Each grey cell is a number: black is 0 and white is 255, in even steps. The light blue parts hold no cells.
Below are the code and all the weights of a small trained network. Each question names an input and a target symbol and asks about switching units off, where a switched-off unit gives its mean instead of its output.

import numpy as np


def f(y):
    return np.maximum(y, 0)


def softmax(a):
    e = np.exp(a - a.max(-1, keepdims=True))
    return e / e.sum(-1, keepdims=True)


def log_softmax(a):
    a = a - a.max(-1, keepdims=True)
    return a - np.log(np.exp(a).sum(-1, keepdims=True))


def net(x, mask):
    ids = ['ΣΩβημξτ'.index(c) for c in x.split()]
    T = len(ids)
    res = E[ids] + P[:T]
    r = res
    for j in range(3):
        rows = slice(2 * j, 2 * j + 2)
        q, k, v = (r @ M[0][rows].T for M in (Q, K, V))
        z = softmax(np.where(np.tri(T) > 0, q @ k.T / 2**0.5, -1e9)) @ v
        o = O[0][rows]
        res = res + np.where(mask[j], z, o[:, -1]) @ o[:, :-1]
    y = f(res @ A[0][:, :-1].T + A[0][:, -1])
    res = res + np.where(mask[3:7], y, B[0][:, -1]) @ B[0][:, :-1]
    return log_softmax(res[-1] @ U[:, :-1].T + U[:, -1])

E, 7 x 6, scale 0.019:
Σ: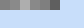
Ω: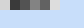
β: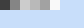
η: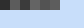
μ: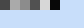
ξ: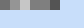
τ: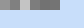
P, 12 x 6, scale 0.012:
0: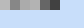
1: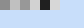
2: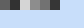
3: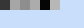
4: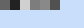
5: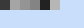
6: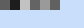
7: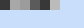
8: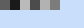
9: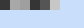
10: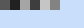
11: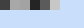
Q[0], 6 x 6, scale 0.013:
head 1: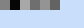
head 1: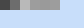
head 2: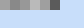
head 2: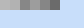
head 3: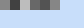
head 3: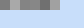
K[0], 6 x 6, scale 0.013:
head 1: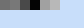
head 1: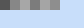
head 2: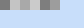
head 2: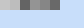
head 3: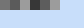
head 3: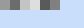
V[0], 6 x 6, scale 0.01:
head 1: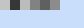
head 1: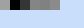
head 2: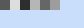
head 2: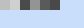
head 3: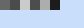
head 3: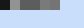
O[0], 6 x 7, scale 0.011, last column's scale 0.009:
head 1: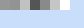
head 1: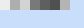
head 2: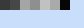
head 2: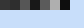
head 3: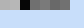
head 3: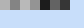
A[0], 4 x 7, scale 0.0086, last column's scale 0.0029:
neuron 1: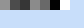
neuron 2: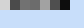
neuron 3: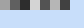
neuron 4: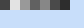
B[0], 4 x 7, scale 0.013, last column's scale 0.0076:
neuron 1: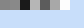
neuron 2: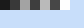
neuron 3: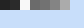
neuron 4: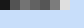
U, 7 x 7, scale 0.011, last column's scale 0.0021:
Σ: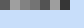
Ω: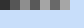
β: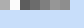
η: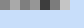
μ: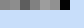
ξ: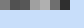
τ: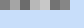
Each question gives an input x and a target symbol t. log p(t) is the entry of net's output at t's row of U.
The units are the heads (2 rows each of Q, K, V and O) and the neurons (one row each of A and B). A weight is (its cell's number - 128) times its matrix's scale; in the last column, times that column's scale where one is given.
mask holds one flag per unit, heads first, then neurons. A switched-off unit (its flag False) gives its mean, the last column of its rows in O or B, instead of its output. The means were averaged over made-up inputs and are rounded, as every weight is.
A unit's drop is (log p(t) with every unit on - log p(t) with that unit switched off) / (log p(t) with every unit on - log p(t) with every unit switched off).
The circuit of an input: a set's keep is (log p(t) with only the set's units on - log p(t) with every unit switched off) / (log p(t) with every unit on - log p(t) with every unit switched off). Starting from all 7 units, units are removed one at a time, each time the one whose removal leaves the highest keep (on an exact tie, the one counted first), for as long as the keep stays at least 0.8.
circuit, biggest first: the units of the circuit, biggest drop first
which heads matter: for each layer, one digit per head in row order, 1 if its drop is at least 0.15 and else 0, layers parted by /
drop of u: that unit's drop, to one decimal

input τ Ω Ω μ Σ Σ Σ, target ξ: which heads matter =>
100
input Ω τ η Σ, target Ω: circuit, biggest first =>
(head 2)
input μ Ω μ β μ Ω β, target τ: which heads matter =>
010
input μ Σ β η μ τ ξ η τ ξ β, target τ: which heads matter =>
110
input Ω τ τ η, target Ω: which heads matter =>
010
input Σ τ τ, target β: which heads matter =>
101
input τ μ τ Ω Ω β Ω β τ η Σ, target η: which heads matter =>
001
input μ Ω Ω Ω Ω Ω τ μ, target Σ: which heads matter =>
001
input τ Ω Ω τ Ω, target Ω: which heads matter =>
000
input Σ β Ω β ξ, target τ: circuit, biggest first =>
(neuron 2; head 2)
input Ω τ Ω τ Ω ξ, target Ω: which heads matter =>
101
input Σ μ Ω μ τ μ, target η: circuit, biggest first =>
(head 3; neuron 2; neuron 4)
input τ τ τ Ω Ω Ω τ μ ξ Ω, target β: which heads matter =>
100
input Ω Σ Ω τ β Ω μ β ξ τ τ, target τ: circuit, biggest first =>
(head 2)
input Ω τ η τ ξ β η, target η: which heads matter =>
001
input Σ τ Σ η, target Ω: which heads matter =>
110
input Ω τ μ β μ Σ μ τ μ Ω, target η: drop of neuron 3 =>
0.4
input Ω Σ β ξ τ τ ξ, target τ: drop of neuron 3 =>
0.1
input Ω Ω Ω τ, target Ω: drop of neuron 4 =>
-0.1
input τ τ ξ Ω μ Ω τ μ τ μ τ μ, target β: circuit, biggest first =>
(head 3)
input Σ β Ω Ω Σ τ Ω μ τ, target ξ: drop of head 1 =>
0.9
